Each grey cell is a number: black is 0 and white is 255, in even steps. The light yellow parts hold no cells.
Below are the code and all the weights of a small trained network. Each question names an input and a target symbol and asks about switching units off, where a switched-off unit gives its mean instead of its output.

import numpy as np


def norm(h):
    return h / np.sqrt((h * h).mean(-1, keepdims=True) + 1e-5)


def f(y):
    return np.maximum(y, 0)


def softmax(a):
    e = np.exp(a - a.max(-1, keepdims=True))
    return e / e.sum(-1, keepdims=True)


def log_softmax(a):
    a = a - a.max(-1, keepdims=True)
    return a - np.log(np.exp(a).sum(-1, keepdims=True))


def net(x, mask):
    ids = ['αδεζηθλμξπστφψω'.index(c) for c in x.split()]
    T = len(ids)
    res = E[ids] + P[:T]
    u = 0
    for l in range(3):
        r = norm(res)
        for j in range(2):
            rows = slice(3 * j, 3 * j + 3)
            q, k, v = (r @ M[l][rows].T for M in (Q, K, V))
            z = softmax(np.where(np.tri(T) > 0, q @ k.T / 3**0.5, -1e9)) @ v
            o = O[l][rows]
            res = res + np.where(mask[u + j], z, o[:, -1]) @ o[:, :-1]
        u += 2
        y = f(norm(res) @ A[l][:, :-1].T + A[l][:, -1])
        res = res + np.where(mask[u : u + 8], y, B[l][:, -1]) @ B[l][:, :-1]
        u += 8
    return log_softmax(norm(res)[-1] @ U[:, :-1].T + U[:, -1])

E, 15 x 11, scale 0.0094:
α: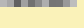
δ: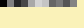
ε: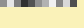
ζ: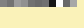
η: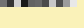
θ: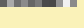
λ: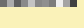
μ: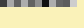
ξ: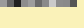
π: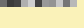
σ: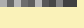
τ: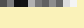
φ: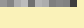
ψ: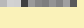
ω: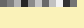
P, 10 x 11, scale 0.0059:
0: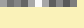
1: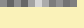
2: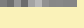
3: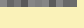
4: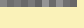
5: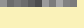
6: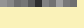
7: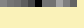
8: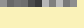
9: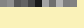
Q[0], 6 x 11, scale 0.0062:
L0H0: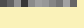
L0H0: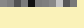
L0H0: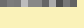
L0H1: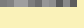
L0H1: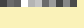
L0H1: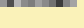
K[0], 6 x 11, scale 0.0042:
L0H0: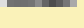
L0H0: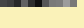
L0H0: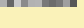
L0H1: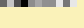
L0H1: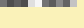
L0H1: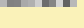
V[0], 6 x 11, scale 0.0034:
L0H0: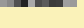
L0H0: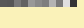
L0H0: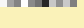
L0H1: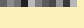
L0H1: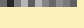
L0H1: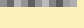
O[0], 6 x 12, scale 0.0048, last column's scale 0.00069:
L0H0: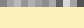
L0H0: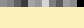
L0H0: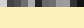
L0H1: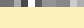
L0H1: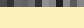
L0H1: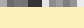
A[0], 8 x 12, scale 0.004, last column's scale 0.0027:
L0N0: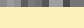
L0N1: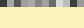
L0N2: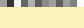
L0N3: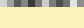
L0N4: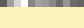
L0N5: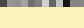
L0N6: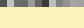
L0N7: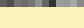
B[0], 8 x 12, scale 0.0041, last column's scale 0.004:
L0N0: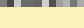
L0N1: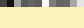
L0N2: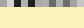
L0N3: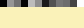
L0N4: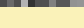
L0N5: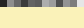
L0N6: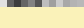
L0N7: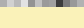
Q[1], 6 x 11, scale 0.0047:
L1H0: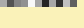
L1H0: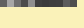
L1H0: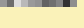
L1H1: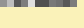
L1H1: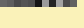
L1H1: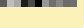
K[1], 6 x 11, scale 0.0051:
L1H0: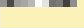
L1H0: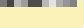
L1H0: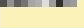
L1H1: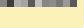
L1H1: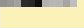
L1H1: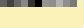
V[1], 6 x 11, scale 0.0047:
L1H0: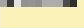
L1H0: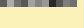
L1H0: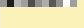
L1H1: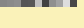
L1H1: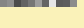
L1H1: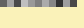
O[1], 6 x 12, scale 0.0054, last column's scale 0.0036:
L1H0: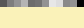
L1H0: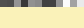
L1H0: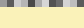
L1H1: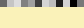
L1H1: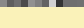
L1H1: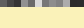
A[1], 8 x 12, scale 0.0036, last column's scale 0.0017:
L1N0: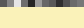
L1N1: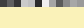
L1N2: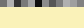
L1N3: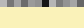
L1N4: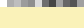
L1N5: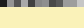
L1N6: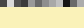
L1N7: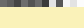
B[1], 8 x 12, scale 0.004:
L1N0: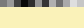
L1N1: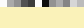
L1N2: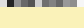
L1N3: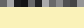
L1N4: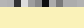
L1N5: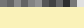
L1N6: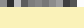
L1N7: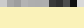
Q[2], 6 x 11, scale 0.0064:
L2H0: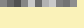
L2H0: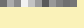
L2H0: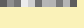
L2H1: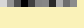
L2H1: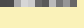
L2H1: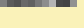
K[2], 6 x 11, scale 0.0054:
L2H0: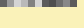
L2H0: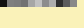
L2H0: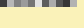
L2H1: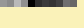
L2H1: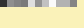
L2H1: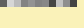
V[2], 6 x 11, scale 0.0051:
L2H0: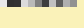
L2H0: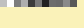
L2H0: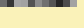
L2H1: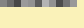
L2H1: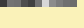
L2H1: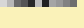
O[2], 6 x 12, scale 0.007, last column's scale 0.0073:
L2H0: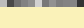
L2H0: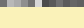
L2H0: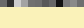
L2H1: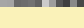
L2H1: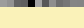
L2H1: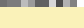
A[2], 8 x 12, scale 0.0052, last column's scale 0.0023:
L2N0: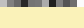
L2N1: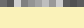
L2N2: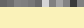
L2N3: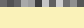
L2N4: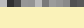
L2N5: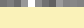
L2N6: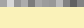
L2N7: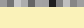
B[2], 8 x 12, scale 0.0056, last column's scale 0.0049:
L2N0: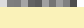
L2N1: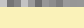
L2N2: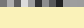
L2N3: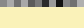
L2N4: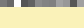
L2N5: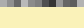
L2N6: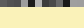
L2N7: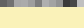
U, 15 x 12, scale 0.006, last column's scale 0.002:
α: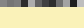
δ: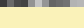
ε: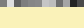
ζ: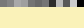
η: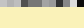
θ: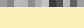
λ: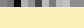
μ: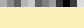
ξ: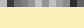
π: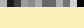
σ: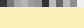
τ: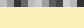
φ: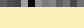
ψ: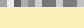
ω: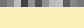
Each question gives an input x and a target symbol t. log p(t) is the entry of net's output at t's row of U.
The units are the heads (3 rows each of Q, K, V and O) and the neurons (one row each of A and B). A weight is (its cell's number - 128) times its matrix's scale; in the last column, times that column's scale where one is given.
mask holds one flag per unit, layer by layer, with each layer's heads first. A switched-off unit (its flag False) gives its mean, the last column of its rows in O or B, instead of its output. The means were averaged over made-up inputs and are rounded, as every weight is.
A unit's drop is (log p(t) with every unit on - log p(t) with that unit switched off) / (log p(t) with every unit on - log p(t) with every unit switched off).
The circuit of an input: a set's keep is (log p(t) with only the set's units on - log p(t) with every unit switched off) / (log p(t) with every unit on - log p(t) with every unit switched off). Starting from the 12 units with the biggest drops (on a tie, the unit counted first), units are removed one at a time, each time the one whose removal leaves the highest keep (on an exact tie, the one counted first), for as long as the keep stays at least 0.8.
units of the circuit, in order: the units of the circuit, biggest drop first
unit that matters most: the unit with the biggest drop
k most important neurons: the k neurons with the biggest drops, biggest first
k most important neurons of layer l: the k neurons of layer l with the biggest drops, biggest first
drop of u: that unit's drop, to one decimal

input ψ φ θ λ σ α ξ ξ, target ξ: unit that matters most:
L1N1
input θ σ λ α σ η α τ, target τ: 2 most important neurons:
[L1N7, L0N6]
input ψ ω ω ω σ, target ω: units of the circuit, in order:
[L1H0, L1H1]
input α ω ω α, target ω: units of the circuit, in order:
[L0N3, L1H0, L1N6]
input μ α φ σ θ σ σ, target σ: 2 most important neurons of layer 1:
[L1N4, L1N0]
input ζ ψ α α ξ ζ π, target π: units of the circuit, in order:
[L1N1, L1N2]
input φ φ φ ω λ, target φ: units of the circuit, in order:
[L2H1, L0H1, L0N1]
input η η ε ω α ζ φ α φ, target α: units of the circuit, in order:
[L0N3, L1H0]
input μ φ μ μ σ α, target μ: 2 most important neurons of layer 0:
[L0N6, L0N3]
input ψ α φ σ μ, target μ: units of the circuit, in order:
[L1N7, L0N6]
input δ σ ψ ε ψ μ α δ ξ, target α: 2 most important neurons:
[L0N3, L2N4]
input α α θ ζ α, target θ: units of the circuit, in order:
[L1H0, L2N7]
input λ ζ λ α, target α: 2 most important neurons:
[L0N3, L2N3]
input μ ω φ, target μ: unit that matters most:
L1H0
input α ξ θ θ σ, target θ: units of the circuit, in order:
[L1H0, L0N3]
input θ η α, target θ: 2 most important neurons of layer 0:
[L0N5, L0N1]
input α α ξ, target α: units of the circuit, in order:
[L0N3, L1H0, L2N4]
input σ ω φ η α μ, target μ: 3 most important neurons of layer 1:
[L1N7, L1N0, L1N3]
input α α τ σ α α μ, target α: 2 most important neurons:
[L0N3, L0N1]
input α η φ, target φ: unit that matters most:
L0N4
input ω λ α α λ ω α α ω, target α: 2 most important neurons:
[L0N3, L0N1]
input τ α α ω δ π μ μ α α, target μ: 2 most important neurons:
[L0N6, L0N1]
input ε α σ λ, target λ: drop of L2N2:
0.1
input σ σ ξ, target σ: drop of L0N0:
0.0
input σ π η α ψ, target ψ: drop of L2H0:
0.3
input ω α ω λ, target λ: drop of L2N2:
0.2
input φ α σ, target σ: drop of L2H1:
0.3
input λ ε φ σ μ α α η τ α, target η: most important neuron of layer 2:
[L2N5]
